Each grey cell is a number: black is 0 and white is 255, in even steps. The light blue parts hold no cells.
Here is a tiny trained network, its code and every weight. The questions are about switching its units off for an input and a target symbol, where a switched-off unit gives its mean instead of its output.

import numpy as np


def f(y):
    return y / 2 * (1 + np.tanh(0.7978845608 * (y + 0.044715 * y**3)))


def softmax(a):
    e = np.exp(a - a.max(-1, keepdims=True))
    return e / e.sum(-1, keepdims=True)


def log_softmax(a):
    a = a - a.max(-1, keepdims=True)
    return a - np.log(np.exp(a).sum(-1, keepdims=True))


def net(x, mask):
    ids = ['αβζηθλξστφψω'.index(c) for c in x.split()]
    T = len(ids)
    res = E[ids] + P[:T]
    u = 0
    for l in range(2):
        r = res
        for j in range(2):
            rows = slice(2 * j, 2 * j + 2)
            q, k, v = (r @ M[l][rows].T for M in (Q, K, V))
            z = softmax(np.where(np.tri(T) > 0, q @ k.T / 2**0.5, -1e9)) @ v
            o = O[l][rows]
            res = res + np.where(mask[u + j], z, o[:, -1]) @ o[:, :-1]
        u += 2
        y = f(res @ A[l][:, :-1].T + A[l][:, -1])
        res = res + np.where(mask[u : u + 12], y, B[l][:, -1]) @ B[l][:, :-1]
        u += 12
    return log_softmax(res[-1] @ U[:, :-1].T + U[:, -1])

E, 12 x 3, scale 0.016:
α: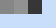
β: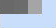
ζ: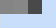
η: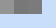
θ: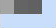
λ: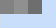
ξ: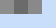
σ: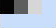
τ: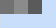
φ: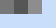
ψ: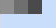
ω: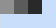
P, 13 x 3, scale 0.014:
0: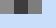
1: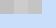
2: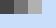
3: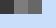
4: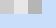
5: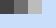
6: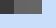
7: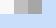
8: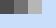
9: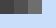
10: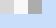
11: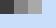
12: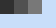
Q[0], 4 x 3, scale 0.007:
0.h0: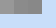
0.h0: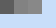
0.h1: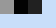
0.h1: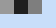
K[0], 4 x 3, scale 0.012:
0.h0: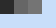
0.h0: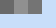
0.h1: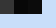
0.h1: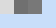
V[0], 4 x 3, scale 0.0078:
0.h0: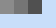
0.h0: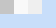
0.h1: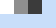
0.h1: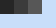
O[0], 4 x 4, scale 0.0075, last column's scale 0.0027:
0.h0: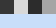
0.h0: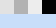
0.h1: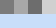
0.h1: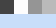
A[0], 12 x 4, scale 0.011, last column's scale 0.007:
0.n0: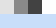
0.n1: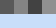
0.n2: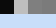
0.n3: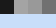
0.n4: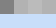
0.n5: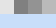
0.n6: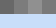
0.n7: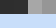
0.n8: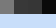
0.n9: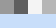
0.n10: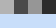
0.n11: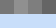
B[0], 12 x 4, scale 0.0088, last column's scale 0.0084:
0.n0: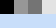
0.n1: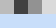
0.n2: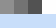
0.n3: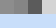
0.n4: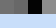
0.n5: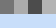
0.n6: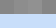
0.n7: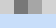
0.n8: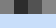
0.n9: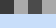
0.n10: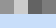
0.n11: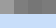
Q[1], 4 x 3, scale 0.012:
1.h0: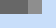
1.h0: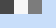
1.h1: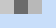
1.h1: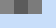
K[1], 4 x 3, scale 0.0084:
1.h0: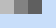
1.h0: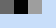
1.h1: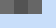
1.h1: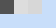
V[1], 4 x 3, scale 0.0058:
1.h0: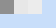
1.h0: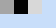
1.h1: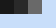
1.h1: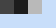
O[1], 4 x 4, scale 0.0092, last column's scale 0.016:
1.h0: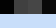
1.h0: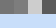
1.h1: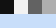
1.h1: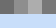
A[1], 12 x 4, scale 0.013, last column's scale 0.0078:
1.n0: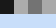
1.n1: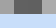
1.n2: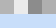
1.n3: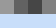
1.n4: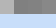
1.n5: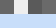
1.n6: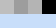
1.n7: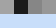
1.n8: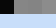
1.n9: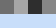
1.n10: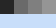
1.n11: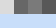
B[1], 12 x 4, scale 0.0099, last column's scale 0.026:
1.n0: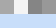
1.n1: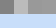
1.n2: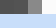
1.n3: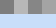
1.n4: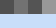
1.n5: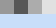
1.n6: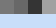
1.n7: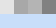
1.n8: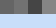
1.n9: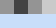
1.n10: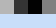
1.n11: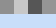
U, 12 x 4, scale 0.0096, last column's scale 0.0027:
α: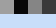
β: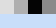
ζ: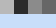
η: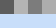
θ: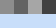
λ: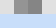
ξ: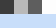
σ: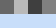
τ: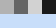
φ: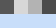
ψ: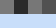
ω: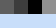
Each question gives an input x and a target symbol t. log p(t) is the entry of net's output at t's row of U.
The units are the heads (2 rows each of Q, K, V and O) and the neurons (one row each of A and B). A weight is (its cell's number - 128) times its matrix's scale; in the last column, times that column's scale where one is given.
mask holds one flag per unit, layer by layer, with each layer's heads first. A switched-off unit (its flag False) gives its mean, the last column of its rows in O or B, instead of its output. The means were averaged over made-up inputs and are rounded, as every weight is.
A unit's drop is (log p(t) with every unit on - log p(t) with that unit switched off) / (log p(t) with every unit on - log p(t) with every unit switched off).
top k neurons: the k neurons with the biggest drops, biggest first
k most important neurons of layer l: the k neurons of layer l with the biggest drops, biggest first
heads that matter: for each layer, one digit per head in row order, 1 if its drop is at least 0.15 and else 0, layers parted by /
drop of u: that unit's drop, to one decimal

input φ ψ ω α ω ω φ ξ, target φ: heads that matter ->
10 / 10
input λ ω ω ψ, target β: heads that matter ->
10 / 00
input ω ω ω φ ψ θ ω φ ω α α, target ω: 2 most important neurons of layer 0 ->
0.n8, 0.n1
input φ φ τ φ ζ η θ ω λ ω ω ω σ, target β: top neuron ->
1.n2
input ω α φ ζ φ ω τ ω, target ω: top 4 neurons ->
1.n2, 1.n6, 0.n8, 1.n4
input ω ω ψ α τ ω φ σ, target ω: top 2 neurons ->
0.n9, 1.n6
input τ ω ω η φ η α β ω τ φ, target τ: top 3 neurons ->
0.n0, 1.n5, 0.n8
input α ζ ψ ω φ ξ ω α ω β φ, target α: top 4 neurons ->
0.n8, 0.n1, 1.n2, 1.n5
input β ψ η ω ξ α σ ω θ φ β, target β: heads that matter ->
11 / 10
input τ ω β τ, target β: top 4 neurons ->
1.n2, 0.n1, 0.n2, 0.n0
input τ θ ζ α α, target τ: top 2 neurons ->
0.n0, 1.n5
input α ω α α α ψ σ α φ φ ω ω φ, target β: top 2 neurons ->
1.n2, 1.n5
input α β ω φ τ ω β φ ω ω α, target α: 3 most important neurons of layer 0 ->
0.n8, 0.n1, 0.n0
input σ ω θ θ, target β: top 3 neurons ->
1.n2, 1.n5, 0.n1
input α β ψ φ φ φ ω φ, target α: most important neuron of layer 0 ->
0.n8
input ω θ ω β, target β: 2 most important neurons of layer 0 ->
0.n2, 0.n0
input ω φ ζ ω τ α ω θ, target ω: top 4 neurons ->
1.n2, 1.n6, 0.n8, 1.n4
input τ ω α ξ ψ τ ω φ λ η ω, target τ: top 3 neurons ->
0.n0, 1.n5, 0.n8
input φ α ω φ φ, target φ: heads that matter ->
11 / 10
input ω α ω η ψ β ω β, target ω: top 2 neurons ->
1.n2, 1.n6
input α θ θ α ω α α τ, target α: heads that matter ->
10 / 10
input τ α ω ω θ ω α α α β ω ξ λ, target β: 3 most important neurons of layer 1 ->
1.n2, 1.n5, 1.n3
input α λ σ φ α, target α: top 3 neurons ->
0.n9, 0.n8, 0.n1
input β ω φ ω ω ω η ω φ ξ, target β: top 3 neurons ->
1.n2, 1.n5, 0.n0
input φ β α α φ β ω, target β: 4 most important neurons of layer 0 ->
0.n1, 0.n2, 0.n5, 0.n10
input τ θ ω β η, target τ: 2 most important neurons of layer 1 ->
1.n5, 1.n0
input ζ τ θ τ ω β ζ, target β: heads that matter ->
00 / 10
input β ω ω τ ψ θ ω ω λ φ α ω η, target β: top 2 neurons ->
1.n2, 0.n0
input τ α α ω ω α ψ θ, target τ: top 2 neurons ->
0.n0, 1.n5
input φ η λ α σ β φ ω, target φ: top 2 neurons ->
0.n0, 1.n0
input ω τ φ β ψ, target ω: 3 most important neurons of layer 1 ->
1.n2, 1.n6, 1.n4
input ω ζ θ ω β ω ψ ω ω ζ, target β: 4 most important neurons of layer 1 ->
1.n2, 1.n3, 1.n5, 1.n1
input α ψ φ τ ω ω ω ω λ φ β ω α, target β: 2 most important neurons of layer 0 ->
0.n1, 0.n2
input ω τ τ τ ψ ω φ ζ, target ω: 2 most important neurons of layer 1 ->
1.n2, 1.n6
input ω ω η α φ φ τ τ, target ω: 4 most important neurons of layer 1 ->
1.n2, 1.n6, 1.n4, 1.n11
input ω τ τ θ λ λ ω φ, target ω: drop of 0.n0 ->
0.0
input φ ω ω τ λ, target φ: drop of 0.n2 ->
0.1
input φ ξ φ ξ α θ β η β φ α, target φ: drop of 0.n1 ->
0.1
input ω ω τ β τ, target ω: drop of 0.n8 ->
0.4
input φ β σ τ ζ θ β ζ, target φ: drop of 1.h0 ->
0.4
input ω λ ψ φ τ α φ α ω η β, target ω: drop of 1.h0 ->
1.0
